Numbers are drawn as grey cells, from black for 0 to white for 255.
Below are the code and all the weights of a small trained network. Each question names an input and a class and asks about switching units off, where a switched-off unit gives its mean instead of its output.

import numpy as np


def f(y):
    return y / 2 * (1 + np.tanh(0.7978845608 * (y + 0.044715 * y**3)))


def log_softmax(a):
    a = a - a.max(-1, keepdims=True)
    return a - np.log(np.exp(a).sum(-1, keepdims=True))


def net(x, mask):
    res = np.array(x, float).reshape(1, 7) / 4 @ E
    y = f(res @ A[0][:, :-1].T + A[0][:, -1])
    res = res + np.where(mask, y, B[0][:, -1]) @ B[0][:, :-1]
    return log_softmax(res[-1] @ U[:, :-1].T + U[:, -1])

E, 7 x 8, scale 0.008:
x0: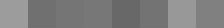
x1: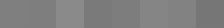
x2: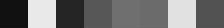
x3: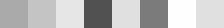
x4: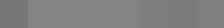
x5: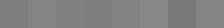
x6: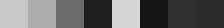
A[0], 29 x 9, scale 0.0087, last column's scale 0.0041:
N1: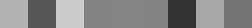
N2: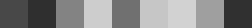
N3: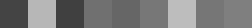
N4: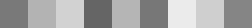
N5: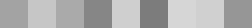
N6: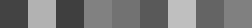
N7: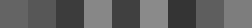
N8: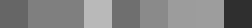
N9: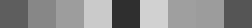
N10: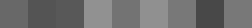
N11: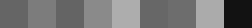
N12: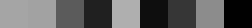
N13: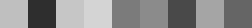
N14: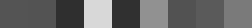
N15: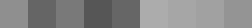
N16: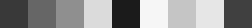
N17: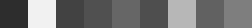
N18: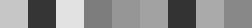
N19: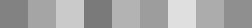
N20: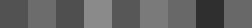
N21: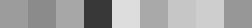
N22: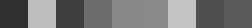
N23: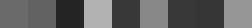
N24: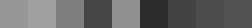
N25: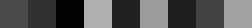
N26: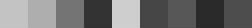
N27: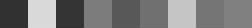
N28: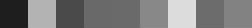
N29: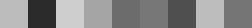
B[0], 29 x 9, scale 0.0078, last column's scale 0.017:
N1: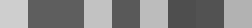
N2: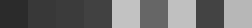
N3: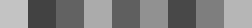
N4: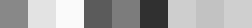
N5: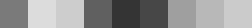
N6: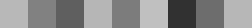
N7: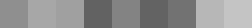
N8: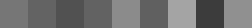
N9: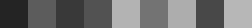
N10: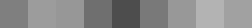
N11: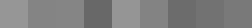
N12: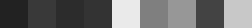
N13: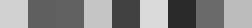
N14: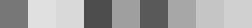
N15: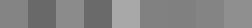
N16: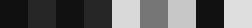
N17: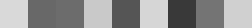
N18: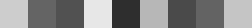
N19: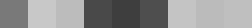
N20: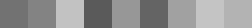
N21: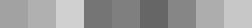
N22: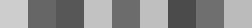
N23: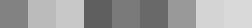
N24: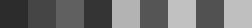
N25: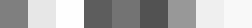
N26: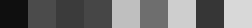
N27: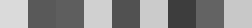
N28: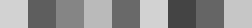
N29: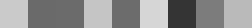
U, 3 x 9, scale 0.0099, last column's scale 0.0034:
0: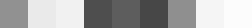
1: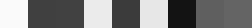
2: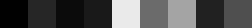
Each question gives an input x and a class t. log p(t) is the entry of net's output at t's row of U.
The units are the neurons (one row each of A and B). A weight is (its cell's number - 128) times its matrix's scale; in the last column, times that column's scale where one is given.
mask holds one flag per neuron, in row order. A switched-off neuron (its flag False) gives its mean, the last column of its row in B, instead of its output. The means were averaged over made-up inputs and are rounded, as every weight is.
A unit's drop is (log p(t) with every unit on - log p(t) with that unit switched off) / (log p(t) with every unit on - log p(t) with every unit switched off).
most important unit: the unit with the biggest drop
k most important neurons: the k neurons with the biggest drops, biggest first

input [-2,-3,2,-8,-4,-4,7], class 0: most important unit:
N25
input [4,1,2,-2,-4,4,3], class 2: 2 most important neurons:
N4; N5
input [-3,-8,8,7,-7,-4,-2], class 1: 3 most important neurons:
N27; N17; N28
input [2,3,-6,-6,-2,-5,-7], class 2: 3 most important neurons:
N16; N2; N9
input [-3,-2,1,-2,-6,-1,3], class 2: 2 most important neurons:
N4; N5
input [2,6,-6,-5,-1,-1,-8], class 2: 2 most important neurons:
N16; N2
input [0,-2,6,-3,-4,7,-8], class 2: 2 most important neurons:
N16; N2
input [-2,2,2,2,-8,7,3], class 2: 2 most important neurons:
N25; N23
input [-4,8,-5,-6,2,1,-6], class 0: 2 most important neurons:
N25; N14
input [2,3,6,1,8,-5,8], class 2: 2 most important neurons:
N26; N12
